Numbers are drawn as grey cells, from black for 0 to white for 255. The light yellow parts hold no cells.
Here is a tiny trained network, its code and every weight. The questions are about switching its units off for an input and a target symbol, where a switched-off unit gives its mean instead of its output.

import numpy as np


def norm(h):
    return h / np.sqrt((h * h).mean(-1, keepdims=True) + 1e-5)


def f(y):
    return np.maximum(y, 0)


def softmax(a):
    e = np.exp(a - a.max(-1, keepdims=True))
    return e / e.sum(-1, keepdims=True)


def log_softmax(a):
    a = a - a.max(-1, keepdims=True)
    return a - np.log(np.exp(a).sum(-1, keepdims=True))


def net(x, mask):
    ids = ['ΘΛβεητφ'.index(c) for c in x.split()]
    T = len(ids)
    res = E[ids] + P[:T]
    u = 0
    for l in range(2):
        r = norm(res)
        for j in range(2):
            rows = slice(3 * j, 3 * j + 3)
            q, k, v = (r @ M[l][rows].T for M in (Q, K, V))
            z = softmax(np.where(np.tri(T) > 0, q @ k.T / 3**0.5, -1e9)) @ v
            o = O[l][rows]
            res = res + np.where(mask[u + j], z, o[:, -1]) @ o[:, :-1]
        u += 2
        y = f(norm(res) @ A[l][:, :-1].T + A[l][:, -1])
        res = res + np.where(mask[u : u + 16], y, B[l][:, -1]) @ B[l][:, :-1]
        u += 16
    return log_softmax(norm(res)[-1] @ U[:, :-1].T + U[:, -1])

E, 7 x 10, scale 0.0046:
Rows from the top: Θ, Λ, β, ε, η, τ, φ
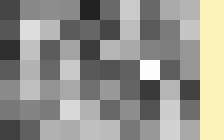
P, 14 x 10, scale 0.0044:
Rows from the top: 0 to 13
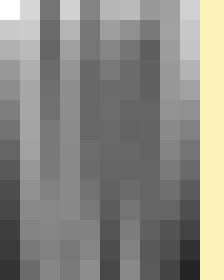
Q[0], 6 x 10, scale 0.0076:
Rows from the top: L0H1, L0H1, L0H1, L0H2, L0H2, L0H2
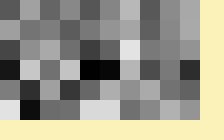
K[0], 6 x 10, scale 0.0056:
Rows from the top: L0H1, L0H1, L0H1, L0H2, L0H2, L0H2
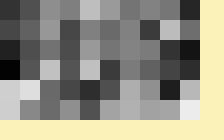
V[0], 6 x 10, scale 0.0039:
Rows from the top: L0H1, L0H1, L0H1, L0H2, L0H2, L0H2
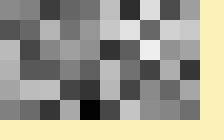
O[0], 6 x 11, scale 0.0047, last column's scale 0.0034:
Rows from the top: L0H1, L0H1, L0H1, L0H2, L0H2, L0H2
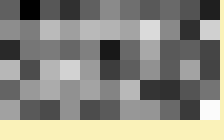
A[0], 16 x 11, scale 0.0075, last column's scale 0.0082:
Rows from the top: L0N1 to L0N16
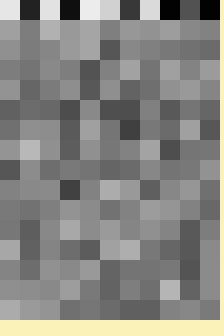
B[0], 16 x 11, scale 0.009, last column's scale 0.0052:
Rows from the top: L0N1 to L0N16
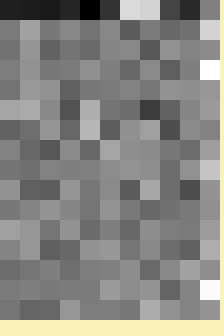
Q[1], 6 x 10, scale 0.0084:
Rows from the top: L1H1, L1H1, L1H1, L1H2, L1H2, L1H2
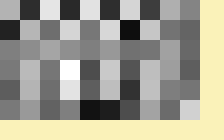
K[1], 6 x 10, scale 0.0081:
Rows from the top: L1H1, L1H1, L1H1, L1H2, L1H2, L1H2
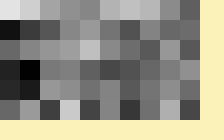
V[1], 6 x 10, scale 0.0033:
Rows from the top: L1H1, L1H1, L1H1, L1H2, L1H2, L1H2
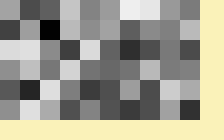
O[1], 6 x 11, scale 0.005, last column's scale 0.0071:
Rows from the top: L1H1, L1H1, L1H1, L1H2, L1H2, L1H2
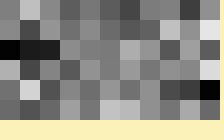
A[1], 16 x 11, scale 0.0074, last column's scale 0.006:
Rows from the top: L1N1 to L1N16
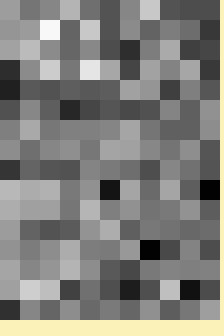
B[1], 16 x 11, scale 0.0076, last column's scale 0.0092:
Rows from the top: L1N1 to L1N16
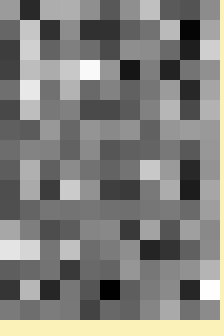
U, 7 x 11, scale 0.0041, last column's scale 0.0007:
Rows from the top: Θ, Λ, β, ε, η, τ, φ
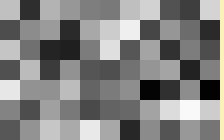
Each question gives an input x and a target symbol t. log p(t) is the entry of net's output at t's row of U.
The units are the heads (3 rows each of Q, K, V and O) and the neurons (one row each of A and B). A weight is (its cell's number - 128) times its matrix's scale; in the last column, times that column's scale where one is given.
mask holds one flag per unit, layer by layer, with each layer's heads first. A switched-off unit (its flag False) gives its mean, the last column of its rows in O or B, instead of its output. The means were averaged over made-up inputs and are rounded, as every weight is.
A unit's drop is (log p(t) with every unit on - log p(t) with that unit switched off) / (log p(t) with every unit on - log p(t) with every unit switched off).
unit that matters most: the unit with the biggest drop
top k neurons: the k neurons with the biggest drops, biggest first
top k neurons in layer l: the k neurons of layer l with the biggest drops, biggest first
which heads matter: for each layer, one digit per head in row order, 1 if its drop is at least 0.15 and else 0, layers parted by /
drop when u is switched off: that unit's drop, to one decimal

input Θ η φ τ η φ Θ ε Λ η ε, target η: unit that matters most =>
L0H1
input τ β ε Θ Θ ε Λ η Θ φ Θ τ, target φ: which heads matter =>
11 / 10
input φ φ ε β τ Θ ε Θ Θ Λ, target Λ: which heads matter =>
11 / 10
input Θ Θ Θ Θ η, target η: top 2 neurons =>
[L1N15; L1N13]
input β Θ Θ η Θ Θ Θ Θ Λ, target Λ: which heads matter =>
11 / 00
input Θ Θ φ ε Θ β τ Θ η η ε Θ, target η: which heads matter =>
10 / 00
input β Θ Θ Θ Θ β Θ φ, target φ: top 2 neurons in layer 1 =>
[L1N15; L1N4]
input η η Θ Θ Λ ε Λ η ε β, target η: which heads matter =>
11 / 10
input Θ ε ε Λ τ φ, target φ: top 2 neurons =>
[L0N6; L1N4]
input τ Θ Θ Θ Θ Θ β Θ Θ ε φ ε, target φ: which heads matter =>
11 / 00
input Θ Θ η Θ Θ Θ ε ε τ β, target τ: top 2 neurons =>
[L0N6; L1N15]
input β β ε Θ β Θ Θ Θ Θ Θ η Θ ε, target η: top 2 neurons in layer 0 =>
[L0N6; L0N9]
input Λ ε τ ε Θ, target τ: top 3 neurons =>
[L0N6; L1N15; L1N3]
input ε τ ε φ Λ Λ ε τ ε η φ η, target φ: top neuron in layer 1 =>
[L1N4]
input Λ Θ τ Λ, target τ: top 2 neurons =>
[L1N15; L1N3]
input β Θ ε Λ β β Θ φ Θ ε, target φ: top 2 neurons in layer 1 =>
[L1N4; L1N15]
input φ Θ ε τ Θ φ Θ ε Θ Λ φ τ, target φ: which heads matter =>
01 / 10
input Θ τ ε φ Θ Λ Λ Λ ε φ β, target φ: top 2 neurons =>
[L0N6; L1N4]
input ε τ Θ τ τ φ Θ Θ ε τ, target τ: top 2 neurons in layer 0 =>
[L0N6; L0N9]
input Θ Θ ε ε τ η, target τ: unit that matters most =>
L0N6
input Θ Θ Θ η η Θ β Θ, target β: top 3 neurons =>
[L0N13; L1N15; L1N12]
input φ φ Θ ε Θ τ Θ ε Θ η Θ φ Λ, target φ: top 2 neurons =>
[L0N6; L0N12]
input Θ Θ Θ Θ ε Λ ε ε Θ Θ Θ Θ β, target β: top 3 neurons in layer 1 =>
[L1N15; L1N12; L1N3]
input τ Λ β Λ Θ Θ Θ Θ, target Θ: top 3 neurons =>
[L1N15; L1N1; L1N3]
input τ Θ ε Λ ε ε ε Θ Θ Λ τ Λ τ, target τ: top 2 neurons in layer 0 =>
[L0N6; L0N2]
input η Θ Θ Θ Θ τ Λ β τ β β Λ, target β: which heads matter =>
10 / 01
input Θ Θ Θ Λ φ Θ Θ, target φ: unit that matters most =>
L0H2
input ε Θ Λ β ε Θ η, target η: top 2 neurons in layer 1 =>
[L1N13; L1N15]
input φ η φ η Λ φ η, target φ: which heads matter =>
01 / 10
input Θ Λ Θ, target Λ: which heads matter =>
11 / 10
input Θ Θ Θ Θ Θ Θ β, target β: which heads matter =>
10 / 00
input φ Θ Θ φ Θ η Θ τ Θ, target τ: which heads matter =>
00 / 00
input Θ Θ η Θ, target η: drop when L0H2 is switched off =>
0.8
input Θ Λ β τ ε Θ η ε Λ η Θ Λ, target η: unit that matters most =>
L0N6
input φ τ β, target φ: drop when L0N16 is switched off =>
0.0
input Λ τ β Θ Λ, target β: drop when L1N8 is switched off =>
0.1
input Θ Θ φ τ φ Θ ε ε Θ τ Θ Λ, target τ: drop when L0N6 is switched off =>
1.0
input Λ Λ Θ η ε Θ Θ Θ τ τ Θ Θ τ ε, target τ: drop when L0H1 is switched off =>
0.8
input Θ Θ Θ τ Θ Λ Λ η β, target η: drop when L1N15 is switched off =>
0.2
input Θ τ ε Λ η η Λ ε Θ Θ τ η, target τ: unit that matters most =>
L0H2
